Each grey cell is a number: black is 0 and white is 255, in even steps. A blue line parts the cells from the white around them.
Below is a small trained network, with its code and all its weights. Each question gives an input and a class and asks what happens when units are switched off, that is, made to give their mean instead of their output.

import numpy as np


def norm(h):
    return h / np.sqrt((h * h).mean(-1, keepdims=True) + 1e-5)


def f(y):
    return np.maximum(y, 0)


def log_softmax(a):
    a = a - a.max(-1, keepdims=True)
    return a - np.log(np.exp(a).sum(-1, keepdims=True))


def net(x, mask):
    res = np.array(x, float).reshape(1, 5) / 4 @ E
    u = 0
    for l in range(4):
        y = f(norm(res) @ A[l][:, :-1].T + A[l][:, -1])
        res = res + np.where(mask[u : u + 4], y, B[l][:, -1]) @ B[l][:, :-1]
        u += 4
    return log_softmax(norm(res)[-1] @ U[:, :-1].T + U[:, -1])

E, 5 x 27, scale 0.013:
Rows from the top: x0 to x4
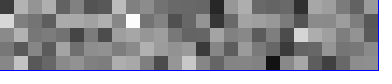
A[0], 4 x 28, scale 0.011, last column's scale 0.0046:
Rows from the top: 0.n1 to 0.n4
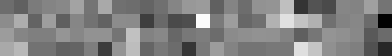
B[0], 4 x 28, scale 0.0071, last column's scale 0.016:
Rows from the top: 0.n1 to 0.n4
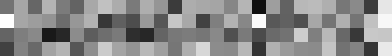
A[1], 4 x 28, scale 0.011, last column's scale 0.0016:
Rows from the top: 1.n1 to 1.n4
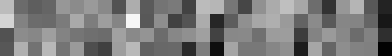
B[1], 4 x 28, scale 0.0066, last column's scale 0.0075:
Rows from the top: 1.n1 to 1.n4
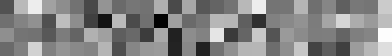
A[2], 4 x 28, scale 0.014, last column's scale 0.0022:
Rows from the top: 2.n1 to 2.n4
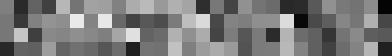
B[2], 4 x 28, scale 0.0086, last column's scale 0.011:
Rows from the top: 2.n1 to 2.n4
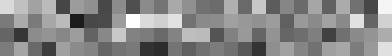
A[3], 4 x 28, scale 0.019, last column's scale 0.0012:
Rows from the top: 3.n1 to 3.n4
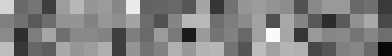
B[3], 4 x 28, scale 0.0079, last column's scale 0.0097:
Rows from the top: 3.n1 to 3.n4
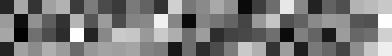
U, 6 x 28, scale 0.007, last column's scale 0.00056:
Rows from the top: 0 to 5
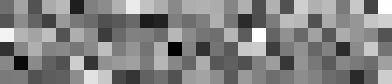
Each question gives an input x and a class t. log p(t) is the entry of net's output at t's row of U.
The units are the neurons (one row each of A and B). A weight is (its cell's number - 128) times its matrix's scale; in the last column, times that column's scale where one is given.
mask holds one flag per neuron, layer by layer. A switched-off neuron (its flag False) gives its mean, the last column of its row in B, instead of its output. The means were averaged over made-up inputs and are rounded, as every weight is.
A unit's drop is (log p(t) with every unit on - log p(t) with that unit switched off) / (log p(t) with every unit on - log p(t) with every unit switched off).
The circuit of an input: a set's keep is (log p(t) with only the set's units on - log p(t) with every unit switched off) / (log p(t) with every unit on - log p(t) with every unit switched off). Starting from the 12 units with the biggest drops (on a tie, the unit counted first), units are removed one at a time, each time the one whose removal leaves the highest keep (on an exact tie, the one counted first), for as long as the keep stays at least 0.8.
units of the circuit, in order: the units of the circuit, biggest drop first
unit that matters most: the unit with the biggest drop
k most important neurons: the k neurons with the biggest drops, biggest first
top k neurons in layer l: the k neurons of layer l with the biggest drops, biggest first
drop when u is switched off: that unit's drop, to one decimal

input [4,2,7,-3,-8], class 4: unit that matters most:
3.n3
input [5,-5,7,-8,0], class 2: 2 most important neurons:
(0.n2; 0.n1)
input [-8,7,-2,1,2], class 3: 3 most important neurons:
(3.n4; 1.n1; 2.n4)
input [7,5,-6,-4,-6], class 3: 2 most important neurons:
(1.n4; 0.n4)
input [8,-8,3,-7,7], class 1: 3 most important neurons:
(2.n4; 3.n4; 2.n1)
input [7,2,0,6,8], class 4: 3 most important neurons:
(3.n2; 0.n2; 2.n3)
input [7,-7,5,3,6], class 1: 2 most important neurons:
(2.n4; 0.n1)
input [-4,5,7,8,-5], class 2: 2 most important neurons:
(2.n1; 0.n1)
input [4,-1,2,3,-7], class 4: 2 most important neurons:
(3.n3; 0.n2)
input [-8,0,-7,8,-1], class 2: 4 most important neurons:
(2.n1; 0.n4; 1.n3; 2.n2)
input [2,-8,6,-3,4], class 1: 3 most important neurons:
(2.n4; 0.n1; 2.n2)
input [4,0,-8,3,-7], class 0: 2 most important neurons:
(2.n2; 3.n2)
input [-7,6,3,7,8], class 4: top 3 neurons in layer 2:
(2.n3; 2.n4; 2.n2)
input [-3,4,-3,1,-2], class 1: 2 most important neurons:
(0.n4; 3.n1)
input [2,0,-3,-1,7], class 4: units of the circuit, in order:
(3.n2)
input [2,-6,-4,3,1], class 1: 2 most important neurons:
(2.n4; 0.n4)
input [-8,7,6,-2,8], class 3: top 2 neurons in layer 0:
(0.n1; 0.n3)
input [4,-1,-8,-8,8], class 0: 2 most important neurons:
(2.n2; 0.n1)
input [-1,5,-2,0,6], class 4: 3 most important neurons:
(3.n2; 2.n3; 2.n4)
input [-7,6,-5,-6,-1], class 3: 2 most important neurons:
(3.n4; 2.n1)
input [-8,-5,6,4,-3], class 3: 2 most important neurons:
(3.n4; 0.n1)
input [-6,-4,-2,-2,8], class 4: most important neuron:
(3.n2)
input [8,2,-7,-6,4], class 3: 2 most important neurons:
(1.n4; 0.n4)
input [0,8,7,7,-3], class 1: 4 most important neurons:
(3.n1; 0.n1; 0.n2; 2.n2)
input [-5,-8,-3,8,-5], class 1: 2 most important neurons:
(2.n4; 0.n2)
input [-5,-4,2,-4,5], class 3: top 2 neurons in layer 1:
(1.n2; 1.n1)
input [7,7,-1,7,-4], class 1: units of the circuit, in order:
(3.n1)
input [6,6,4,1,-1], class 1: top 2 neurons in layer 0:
(0.n1; 0.n3)
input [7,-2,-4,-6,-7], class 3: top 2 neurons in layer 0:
(0.n3; 0.n4)
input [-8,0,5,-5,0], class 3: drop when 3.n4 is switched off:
0.7
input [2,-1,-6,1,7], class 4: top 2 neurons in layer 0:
(0.n4; 0.n1)
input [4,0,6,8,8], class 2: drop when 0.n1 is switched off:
0.4
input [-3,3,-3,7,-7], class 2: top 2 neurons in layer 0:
(0.n4; 0.n1)
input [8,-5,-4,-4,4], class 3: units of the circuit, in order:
(1.n4)
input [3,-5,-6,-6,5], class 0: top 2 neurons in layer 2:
(2.n2; 2.n1)
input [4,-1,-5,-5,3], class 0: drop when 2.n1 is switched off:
0.2
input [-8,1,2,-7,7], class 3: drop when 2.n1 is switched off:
0.2
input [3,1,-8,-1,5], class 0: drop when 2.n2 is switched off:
0.1
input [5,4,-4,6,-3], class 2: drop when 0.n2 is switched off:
0.0
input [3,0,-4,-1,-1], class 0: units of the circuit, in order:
(0.n1)
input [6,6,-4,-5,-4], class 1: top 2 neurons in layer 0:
(0.n3; 0.n4)
